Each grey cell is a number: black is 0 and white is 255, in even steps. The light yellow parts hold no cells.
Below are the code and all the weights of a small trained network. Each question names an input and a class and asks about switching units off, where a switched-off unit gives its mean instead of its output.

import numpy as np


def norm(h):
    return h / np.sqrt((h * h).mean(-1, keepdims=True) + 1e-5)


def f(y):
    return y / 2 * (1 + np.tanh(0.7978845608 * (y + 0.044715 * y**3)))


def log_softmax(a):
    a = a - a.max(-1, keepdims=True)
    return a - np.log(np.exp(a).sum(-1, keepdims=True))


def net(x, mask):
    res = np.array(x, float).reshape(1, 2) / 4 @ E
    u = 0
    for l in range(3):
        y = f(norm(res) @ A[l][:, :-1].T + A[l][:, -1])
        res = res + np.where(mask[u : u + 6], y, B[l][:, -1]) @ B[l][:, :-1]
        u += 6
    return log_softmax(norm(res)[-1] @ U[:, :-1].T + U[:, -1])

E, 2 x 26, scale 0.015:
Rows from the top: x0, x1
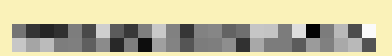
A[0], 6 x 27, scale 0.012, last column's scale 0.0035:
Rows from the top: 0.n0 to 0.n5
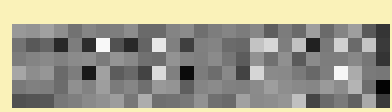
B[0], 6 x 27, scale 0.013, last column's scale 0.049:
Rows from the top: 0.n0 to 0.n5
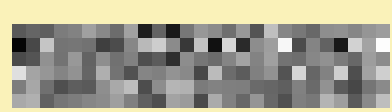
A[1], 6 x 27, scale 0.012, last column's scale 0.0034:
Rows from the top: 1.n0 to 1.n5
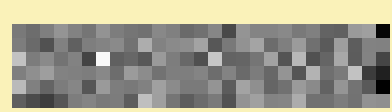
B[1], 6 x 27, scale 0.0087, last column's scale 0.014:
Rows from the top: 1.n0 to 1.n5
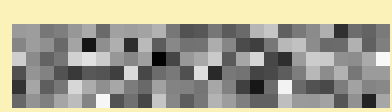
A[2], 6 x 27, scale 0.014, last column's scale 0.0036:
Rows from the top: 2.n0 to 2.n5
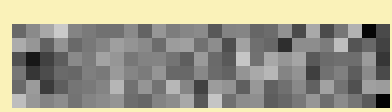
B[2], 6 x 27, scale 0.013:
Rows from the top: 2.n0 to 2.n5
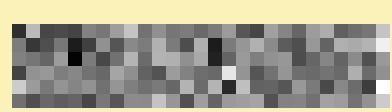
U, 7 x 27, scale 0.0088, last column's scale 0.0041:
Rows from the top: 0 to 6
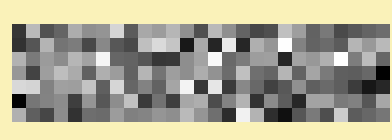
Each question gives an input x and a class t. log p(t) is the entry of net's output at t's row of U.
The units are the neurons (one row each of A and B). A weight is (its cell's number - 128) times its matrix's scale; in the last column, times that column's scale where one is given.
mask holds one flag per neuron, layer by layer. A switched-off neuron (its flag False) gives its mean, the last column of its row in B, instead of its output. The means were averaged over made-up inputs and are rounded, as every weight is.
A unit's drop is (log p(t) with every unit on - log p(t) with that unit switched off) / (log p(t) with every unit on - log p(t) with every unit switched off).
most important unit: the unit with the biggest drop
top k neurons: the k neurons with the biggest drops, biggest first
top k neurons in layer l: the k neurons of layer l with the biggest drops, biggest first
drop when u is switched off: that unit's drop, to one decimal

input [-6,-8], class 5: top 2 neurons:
0.n3, 0.n5
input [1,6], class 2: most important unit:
0.n3
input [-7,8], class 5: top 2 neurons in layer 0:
0.n3, 0.n5
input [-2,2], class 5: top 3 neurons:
0.n3, 0.n5, 0.n1
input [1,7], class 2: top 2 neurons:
0.n3, 1.n2
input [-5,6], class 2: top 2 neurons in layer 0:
0.n1, 0.n0
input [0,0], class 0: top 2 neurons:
0.n5, 0.n3
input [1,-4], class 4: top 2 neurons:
0.n1, 0.n3
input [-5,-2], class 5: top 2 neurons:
0.n3, 0.n1
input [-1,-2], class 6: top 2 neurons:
0.n1, 0.n3
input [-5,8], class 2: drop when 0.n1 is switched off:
0.9
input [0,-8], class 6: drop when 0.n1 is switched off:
0.9
